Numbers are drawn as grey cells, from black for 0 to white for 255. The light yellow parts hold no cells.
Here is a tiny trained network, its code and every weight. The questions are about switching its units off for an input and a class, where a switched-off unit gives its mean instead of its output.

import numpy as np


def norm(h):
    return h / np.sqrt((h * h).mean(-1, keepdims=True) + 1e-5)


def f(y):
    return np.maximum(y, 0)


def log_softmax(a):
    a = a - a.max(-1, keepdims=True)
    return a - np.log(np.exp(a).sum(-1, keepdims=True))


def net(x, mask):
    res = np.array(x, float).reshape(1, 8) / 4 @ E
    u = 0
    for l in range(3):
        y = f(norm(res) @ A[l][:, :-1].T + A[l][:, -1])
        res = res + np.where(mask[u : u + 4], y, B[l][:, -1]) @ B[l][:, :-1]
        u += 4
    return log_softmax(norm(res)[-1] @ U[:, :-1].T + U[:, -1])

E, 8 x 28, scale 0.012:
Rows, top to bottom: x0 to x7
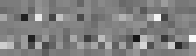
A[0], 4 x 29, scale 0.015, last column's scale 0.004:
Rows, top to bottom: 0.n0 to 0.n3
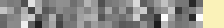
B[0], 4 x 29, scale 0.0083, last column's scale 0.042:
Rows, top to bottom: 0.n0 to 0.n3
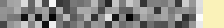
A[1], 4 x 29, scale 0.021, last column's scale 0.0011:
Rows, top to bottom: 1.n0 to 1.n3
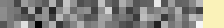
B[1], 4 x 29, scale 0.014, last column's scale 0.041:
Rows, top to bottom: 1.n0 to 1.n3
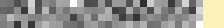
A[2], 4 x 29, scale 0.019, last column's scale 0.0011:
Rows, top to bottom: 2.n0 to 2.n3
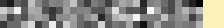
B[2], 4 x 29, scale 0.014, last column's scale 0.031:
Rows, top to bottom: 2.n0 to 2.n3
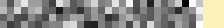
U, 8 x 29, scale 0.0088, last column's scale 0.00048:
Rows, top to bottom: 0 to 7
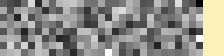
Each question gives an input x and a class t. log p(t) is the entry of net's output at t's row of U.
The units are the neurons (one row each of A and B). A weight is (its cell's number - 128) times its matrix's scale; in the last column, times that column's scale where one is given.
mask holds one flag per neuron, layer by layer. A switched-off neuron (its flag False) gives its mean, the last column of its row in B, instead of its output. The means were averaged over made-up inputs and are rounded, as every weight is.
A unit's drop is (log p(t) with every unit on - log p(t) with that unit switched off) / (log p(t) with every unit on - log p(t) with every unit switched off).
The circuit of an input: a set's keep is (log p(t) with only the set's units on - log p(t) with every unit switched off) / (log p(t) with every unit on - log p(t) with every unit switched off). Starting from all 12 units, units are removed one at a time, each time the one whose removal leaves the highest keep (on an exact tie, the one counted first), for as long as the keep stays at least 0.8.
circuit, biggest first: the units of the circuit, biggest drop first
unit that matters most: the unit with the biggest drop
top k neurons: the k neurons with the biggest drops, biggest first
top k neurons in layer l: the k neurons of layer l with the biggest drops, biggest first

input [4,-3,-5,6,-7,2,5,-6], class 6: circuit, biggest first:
[0.n3]
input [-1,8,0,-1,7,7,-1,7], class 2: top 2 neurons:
[0.n2 0.n1]
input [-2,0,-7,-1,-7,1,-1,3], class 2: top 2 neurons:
[0.n3 0.n1]
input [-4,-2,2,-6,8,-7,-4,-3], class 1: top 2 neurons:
[0.n0 0.n1]
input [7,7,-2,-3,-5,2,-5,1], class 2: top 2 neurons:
[0.n2 0.n1]
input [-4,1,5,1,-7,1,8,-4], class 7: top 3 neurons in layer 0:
[0.n0 0.n3 0.n2]
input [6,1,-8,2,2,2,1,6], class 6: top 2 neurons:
[0.n3 1.n3]
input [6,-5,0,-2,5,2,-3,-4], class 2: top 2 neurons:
[0.n2 0.n1]
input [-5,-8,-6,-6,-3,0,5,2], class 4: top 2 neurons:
[0.n2 0.n0]
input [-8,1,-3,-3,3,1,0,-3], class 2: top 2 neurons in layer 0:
[0.n3 0.n1]
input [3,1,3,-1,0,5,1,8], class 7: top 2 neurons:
[0.n3 0.n2]
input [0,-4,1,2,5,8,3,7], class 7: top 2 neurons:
[0.n0 0.n3]
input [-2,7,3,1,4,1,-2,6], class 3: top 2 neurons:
[0.n0 0.n3]
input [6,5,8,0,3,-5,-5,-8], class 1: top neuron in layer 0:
[0.n1]
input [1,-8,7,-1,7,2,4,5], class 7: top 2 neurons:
[0.n0 0.n2]
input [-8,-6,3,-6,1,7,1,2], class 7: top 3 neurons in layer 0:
[0.n3 0.n2 0.n0]
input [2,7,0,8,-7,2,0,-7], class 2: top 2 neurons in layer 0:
[0.n2 0.n1]
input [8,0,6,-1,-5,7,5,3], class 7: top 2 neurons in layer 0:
[0.n2 0.n0]
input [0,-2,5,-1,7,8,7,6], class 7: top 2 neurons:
[0.n2 1.n3]
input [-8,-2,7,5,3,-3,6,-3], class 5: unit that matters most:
1.n3
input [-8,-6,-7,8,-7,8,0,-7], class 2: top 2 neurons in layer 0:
[0.n1 0.n3]
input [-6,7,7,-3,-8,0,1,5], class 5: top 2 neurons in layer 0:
[0.n2 0.n3]
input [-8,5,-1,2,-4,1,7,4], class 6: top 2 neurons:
[0.n2 1.n1]
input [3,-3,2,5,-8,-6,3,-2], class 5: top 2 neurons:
[0.n0 1.n2]
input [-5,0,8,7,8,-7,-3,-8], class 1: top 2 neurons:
[0.n1 1.n3]
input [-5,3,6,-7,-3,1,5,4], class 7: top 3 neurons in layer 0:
[0.n0 0.n3 0.n2]
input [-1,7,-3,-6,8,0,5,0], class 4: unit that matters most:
0.n0
